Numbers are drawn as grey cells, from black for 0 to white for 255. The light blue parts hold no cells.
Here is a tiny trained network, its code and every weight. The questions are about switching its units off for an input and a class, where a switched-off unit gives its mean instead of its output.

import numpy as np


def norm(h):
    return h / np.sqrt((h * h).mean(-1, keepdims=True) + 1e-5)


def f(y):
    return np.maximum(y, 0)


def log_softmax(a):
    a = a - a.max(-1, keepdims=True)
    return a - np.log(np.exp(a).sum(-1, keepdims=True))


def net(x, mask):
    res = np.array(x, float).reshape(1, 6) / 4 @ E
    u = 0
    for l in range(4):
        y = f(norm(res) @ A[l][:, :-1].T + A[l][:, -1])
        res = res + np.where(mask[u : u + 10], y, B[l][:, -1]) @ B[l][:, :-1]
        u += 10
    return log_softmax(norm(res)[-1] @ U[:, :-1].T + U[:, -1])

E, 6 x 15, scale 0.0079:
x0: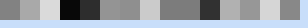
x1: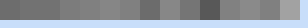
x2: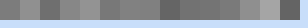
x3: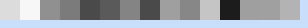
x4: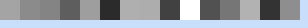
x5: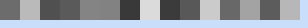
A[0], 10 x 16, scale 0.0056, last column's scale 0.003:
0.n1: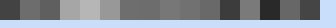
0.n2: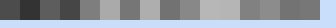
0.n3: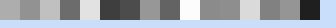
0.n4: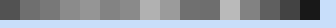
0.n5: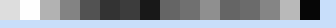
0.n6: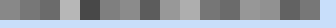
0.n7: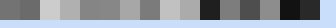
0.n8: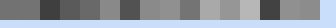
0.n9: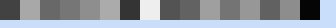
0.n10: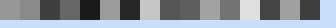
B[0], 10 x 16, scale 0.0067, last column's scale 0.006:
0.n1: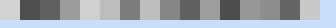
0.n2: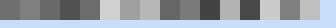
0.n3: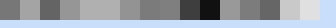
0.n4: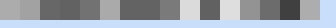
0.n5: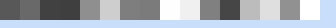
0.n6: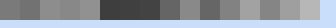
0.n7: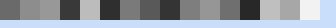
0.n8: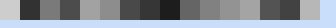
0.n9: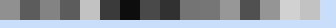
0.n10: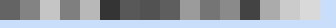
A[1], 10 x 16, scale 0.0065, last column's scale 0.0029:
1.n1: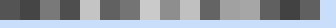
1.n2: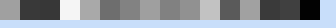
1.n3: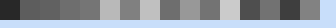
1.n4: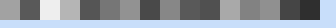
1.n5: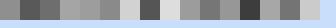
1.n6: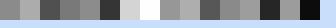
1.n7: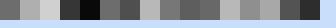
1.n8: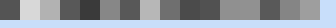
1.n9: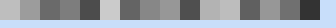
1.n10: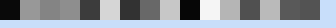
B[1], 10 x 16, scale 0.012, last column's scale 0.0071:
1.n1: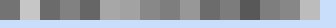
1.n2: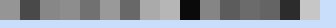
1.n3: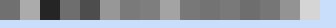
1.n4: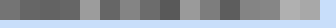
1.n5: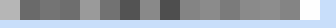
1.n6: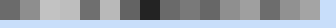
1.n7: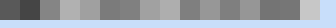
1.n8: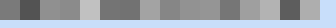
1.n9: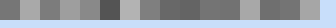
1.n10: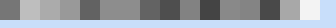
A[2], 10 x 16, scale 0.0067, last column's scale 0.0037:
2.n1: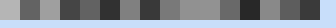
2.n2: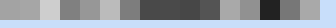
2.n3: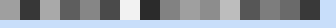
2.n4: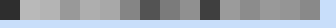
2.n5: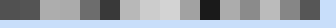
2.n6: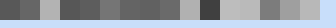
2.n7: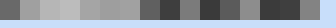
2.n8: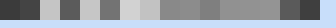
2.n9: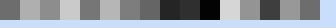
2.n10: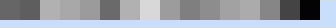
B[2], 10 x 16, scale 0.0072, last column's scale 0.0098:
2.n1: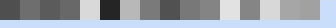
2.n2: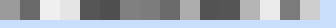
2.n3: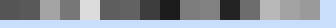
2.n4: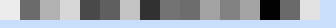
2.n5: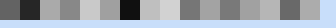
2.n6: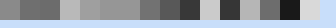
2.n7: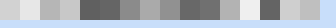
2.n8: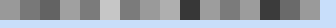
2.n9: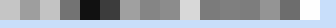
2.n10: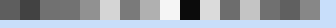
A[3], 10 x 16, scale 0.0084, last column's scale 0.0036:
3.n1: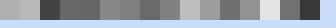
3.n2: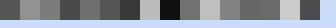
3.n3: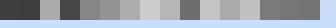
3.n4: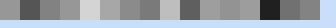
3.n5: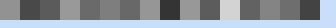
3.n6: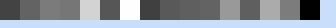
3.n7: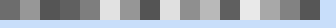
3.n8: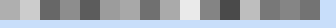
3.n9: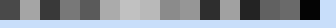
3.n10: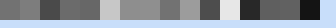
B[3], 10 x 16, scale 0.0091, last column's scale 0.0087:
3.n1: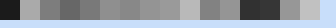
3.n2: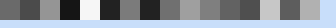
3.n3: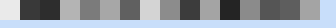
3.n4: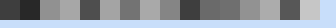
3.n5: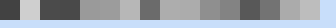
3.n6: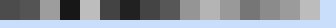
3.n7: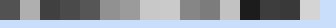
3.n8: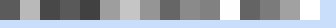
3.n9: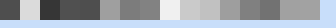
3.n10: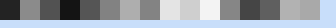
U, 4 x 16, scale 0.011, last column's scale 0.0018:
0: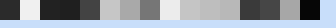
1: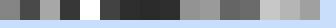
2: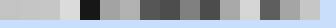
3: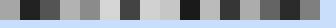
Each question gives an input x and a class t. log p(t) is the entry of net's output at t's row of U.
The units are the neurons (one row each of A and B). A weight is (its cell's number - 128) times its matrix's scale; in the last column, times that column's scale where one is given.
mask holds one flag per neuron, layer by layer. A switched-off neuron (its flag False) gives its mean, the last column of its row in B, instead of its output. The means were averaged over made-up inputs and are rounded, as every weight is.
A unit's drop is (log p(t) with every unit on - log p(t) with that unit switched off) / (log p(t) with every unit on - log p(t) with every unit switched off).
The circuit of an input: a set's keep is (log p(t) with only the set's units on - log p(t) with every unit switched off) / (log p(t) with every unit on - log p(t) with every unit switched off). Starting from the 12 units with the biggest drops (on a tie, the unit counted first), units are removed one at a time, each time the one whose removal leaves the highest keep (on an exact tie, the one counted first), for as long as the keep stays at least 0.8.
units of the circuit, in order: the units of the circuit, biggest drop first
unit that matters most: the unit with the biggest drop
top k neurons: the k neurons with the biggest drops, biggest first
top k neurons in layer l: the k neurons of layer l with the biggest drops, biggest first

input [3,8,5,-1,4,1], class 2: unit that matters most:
1.n6
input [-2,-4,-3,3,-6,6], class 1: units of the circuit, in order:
0.n9; 3.n2
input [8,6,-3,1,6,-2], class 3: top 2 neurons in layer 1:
1.n8; 1.n7
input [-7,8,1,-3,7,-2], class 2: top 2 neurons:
1.n6; 2.n7
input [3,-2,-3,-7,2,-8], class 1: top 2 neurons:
0.n7; 2.n3
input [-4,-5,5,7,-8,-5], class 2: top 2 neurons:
1.n10; 1.n3
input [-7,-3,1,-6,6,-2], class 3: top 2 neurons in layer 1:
1.n2; 1.n10
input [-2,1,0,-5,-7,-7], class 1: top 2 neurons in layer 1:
1.n4; 1.n5
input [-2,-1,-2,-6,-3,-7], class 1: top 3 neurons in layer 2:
2.n3; 2.n1; 2.n9
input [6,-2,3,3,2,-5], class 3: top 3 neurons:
1.n7; 2.n5; 2.n8
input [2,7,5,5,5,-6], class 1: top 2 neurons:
1.n3; 0.n7
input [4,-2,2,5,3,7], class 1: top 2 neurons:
0.n10; 0.n9
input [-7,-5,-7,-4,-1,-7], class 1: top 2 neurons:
0.n7; 2.n1
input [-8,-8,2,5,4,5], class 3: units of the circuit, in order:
1.n2
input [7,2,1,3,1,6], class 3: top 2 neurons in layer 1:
1.n7; 1.n8
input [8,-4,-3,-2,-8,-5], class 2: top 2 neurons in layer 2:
2.n9; 2.n4
